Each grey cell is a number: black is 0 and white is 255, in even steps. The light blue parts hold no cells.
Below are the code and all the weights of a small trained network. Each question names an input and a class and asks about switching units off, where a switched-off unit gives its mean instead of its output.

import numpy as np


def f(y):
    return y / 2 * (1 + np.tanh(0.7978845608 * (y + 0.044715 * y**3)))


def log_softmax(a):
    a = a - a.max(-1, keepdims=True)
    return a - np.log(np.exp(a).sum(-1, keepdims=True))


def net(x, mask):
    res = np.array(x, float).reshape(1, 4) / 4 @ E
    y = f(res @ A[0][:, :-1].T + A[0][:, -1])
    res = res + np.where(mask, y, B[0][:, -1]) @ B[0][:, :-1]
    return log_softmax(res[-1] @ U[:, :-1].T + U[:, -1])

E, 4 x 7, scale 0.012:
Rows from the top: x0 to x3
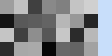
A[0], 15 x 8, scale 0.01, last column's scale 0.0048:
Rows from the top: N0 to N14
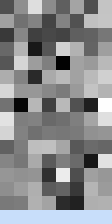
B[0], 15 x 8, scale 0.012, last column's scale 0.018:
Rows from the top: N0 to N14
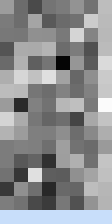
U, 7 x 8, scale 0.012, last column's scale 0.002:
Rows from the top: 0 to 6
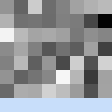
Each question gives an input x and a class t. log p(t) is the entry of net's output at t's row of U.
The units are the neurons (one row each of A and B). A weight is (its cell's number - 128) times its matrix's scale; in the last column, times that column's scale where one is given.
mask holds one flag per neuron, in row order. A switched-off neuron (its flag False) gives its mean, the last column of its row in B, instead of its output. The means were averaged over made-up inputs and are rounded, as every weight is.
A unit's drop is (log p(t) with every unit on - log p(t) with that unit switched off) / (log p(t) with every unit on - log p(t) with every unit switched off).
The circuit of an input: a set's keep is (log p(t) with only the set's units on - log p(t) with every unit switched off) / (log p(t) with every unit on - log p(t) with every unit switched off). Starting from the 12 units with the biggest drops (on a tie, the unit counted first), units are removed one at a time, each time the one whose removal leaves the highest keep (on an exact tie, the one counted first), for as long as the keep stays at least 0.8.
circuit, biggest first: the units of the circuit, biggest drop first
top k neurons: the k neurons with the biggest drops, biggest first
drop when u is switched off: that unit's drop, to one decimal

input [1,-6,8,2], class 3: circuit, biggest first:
(N13)
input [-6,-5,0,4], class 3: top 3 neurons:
(N14; N13; N2)
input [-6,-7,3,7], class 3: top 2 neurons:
(N14; N13)
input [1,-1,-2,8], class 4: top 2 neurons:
(N4; N2)
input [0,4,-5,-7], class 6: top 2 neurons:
(N4; N7)
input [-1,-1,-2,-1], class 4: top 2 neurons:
(N7; N5)
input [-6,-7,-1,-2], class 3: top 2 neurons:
(N14; N5)
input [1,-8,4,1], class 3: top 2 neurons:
(N13; N14)
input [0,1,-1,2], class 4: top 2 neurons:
(N7; N12)
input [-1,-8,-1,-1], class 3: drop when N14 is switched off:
0.7
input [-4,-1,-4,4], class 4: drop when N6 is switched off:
0.0
